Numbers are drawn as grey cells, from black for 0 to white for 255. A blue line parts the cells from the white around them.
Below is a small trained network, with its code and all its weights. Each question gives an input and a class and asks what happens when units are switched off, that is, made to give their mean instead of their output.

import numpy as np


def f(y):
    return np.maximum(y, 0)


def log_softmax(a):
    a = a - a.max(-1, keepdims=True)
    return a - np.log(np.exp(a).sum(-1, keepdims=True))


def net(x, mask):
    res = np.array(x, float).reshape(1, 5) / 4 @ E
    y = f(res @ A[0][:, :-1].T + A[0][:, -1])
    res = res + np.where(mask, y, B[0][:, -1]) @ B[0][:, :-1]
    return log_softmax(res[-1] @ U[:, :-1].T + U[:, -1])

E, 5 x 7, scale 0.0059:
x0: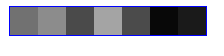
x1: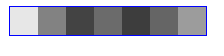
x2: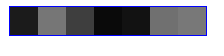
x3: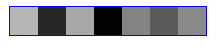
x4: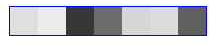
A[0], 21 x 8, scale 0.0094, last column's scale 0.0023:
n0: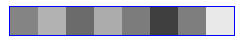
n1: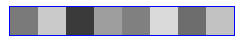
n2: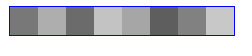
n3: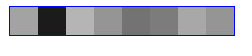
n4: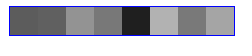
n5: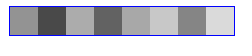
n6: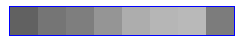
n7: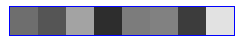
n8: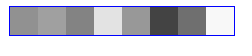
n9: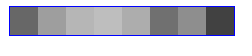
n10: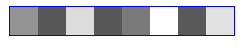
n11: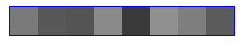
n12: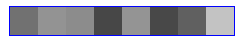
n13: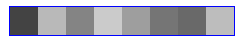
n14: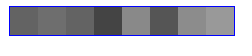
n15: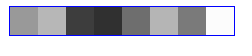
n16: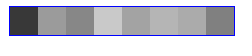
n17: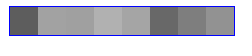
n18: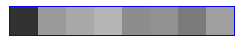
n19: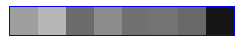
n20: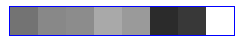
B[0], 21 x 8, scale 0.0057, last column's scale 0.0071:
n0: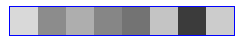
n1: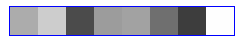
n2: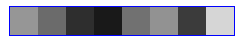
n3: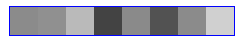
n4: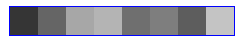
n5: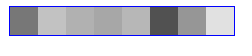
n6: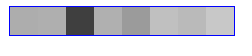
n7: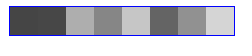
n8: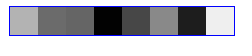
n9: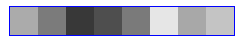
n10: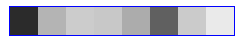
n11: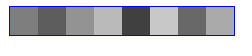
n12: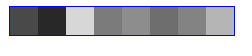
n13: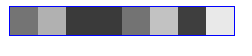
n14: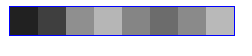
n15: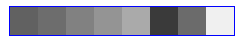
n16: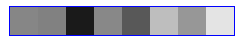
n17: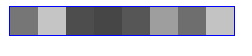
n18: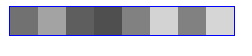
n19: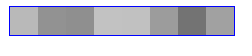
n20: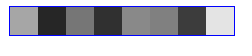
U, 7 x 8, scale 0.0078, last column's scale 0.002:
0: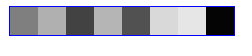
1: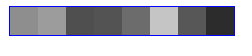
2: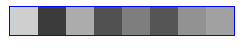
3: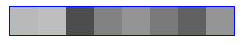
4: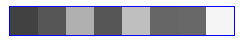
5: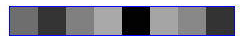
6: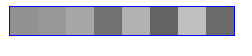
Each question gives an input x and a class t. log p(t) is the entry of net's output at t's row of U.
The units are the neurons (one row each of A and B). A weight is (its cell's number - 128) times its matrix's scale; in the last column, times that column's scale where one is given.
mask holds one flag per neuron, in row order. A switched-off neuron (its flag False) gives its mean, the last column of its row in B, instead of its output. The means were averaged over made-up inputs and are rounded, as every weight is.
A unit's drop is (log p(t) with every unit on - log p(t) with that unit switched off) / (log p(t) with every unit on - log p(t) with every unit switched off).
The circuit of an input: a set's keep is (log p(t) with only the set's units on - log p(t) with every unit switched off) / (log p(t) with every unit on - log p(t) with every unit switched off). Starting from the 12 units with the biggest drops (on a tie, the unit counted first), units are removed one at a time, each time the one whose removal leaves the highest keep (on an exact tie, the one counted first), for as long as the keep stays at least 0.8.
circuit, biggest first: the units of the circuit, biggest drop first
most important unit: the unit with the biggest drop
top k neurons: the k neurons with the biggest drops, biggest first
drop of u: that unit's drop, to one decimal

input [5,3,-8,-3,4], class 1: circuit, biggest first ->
(n8 n2 n13)
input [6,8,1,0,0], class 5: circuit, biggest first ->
(n11 n1 n13)
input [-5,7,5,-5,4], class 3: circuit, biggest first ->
(n1 n15)
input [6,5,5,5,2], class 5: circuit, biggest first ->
(n11 n14)
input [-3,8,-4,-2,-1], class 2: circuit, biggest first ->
(n13 n16 n18)
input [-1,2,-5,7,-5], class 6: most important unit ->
n8
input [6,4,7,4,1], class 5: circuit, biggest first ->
(n11 n14)
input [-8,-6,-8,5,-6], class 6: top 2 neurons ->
(n3 n5)
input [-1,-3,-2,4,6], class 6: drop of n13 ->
0.1
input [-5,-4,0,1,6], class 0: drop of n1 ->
-0.1
